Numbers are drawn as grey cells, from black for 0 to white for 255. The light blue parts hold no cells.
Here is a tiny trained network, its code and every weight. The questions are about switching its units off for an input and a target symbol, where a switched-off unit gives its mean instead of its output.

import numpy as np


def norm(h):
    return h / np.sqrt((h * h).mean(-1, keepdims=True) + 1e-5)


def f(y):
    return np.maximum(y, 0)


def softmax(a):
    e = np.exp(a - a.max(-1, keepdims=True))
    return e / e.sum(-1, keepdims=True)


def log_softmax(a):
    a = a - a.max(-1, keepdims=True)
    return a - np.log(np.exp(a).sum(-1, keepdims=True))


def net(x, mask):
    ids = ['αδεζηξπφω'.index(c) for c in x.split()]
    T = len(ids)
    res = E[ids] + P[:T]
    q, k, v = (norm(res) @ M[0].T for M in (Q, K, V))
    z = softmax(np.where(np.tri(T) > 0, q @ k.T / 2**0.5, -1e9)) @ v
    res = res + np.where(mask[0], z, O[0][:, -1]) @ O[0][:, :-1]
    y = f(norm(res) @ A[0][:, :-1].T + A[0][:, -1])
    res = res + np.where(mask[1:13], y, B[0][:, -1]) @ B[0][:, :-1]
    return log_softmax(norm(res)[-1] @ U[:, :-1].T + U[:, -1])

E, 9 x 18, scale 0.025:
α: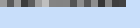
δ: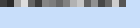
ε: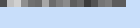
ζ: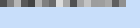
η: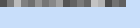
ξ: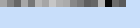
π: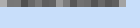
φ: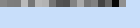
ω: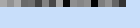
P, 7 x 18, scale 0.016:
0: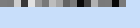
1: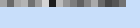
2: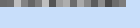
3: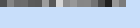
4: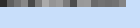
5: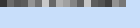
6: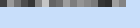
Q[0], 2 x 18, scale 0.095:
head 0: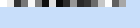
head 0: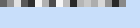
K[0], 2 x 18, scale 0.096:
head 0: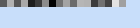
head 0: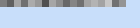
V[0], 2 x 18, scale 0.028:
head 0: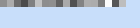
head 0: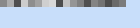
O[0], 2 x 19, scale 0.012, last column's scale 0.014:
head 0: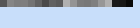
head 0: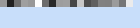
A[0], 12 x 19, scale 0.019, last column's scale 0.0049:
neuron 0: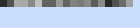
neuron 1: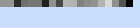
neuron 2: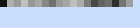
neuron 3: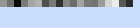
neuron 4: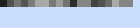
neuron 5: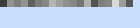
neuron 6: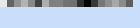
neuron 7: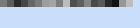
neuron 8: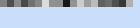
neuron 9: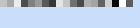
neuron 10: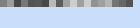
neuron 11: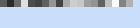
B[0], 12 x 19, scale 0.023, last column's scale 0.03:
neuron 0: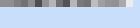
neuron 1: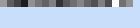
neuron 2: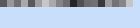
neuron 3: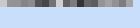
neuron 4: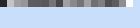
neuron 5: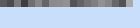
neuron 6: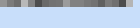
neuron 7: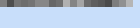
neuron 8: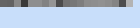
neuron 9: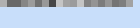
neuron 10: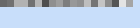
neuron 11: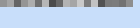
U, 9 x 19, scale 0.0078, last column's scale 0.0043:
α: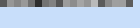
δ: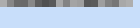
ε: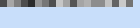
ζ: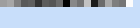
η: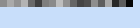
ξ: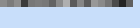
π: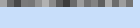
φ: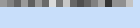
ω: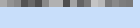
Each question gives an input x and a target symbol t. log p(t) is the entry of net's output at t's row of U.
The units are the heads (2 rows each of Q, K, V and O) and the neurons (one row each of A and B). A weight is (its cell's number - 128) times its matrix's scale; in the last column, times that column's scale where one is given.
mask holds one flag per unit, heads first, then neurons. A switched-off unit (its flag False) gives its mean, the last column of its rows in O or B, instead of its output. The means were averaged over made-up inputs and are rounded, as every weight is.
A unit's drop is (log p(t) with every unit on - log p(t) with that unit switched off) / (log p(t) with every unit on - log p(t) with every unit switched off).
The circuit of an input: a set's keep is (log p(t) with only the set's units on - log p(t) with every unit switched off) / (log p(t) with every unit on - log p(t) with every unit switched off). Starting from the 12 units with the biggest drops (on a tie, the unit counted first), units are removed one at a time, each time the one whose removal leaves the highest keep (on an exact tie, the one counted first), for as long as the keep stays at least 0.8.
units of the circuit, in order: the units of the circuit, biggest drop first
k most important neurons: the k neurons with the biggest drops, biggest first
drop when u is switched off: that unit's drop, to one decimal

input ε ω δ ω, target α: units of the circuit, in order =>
neuron 3
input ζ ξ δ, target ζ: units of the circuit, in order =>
head 0; neuron 1
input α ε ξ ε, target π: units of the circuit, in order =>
head 0; neuron 4; neuron 2; neuron 1
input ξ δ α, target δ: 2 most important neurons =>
neuron 2; neuron 3
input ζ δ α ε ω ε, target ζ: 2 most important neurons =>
neuron 1; neuron 4
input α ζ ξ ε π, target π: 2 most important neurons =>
neuron 4; neuron 2
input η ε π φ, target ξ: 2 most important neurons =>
neuron 0; neuron 8
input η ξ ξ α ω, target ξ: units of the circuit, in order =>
head 0; neuron 5; neuron 0; neuron 8
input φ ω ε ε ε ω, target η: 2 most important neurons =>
neuron 2; neuron 1
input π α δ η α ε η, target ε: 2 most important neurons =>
neuron 10; neuron 0
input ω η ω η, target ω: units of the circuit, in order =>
head 0; neuron 4
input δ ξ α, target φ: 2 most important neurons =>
neuron 0; neuron 5
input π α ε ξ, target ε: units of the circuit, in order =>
head 0; neuron 10; neuron 0
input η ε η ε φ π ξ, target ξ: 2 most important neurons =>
neuron 5; neuron 0
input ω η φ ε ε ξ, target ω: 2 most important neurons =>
neuron 4; neuron 2
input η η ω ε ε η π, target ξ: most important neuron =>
neuron 5
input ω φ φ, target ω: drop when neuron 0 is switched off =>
-0.1
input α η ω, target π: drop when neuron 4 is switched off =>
0.4
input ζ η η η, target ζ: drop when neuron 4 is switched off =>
0.1
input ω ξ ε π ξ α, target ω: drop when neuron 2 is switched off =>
0.1
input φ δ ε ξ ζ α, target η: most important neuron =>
neuron 3
